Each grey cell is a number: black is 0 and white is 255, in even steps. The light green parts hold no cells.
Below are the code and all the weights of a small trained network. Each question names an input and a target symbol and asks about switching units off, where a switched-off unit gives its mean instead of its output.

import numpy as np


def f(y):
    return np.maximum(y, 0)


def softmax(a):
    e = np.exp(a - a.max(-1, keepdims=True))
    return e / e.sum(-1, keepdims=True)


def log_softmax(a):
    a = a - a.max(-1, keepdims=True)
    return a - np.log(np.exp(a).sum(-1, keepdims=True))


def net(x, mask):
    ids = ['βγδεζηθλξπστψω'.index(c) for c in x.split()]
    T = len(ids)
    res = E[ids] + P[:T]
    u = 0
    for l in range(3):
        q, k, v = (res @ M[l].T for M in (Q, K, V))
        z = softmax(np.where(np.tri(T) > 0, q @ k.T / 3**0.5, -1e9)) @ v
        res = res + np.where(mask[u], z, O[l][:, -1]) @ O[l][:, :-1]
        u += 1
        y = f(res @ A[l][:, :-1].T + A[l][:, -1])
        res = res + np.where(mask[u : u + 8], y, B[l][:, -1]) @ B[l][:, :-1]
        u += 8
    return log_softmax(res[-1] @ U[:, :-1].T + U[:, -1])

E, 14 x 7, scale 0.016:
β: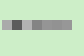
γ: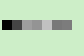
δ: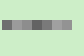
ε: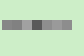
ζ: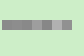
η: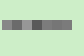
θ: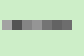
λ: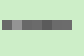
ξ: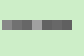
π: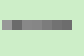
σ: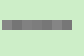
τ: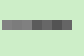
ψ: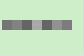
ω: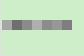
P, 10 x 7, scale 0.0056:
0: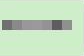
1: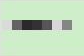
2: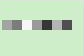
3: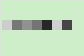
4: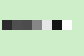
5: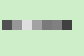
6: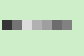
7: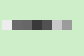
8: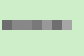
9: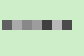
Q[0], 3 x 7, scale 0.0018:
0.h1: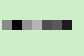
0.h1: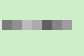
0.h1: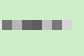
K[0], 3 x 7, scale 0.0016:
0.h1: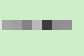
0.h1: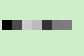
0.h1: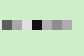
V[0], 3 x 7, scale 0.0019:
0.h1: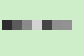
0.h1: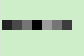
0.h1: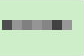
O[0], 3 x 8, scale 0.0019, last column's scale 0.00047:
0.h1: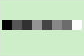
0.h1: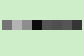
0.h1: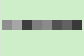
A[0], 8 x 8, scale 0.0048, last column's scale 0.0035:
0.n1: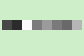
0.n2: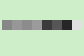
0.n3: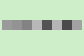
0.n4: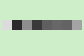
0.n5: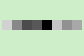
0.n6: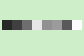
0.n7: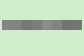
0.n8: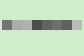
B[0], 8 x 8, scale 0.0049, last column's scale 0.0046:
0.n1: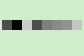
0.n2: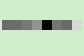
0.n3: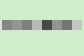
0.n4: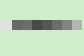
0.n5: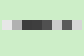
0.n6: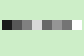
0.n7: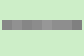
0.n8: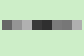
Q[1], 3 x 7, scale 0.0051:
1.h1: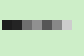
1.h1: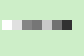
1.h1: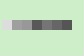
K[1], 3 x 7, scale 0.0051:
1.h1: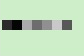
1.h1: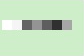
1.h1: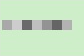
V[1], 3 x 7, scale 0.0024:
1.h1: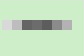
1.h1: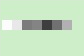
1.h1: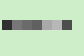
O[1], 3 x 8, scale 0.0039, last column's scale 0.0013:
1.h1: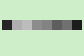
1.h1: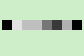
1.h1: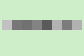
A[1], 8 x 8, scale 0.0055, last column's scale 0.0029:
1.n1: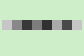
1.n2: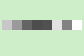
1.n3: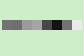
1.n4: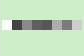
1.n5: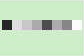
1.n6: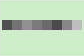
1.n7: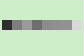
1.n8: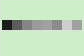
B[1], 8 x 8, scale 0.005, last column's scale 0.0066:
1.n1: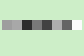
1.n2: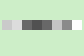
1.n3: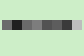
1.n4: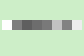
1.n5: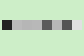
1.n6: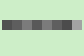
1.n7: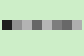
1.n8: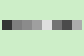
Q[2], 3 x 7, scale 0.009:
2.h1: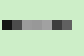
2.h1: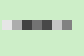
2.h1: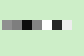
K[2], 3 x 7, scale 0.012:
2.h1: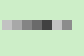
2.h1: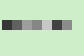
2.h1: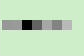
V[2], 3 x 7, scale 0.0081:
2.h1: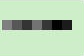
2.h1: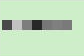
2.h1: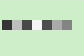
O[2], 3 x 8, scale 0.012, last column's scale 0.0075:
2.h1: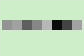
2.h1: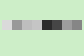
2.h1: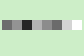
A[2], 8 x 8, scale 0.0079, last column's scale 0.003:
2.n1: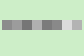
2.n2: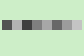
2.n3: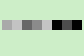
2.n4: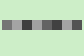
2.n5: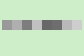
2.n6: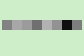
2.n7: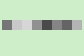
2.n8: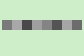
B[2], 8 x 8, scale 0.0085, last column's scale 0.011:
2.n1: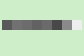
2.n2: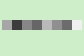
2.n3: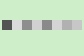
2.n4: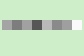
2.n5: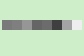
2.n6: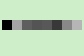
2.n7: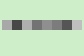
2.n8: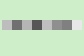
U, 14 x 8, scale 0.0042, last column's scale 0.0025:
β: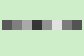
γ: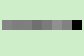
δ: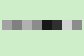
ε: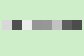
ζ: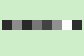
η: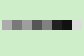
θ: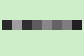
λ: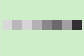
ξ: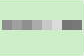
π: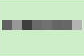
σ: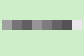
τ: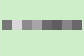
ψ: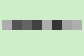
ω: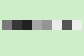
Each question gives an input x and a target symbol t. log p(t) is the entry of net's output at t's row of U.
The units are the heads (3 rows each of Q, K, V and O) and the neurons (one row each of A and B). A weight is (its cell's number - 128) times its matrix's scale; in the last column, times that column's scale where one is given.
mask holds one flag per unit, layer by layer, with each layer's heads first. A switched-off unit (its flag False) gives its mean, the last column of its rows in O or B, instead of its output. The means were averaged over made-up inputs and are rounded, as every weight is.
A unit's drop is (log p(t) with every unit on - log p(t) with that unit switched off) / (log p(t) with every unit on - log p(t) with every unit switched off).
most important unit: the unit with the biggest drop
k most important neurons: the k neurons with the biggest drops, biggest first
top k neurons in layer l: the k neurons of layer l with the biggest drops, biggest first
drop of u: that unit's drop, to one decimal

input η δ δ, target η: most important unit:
0.n5
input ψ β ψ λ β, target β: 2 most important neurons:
[1.n4, 0.n4]
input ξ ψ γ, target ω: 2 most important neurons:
[2.n5, 0.n6]
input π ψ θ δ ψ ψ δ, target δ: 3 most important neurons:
[0.n5, 1.n2, 1.n1]
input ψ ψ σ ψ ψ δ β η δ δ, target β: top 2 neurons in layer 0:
[0.n1, 0.n6]
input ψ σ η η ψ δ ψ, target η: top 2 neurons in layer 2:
[2.n7, 2.n3]
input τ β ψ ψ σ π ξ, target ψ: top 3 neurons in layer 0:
[0.n2, 0.n3, 0.n1]
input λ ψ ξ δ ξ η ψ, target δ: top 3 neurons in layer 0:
[0.n5, 0.n6, 0.n8]
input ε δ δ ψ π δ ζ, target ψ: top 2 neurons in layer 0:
[0.n5, 0.n2]
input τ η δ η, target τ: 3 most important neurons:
[2.n3, 2.n6, 1.n3]
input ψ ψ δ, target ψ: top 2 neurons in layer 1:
[1.n2, 1.n4]
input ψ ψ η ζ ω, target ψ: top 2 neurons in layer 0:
[0.n1, 0.n3]
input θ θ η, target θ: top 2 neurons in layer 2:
[2.n6, 2.n3]
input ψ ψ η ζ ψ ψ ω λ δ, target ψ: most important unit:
0.n6
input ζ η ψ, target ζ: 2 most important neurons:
[0.n5, 1.n1]
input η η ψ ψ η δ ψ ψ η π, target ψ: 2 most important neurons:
[0.n6, 1.n5]
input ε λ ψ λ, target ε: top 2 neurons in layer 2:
[2.n7, 2.n1]
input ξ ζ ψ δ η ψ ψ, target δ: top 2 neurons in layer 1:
[1.n2, 1.n4]
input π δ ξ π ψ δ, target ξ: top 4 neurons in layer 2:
[2.n3, 2.n2, 2.n1, 2.n8]
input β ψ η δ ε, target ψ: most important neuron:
[1.n1]
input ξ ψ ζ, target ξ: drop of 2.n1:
0.1
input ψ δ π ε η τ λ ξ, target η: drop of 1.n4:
-0.1
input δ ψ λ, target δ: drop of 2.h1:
0.9
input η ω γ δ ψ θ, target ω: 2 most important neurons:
[0.n6, 2.n5]
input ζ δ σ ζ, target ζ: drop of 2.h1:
0.9
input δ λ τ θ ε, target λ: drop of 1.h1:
0.1
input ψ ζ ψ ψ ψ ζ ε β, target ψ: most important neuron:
[0.n6]
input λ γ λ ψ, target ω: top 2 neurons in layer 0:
[0.n6, 0.n2]
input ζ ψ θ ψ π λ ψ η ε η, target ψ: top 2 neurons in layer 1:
[1.n5, 1.n8]
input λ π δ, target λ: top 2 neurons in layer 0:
[0.n5, 0.n6]
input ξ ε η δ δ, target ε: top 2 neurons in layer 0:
[0.n4, 0.n6]
